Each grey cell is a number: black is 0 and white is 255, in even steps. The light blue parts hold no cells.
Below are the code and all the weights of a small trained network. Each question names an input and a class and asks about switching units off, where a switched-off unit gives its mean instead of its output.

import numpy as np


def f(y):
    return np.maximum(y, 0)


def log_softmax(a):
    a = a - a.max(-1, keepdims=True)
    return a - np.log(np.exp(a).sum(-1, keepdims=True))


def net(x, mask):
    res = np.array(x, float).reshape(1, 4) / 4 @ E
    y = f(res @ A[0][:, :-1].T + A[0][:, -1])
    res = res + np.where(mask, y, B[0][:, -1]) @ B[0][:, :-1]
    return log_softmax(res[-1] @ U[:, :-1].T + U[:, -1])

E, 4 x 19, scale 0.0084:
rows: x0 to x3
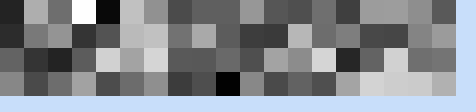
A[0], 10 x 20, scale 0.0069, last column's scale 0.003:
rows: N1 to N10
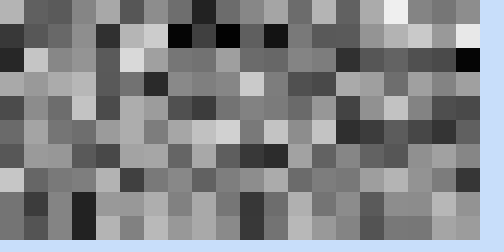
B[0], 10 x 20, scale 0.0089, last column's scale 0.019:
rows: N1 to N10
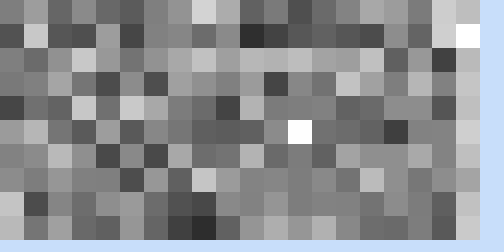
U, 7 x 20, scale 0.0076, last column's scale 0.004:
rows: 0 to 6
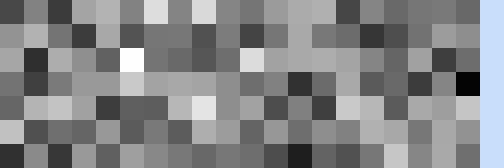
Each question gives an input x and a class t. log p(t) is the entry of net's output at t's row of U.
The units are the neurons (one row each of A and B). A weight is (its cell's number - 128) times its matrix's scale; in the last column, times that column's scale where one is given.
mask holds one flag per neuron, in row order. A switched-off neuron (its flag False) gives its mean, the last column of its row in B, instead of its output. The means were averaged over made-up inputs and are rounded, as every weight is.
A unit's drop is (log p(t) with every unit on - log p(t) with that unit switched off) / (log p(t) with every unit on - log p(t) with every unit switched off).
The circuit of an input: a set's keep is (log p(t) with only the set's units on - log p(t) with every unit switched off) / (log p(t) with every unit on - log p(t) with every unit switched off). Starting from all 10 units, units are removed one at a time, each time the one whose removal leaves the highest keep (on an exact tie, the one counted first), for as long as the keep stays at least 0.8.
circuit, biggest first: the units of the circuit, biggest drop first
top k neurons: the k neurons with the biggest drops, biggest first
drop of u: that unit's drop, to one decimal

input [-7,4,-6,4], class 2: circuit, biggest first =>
(N2; N1)
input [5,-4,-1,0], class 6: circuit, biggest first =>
(N5)
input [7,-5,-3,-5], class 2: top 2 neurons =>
(N2; N1)
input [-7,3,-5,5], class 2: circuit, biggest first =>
(N2; N1)
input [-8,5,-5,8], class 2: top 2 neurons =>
(N9; N1)
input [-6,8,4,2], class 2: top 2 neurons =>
(N10; N9)
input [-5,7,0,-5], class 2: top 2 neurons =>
(N2; N10)
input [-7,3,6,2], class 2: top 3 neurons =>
(N2; N10; N9)
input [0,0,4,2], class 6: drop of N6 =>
0.5
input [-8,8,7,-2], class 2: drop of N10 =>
0.2
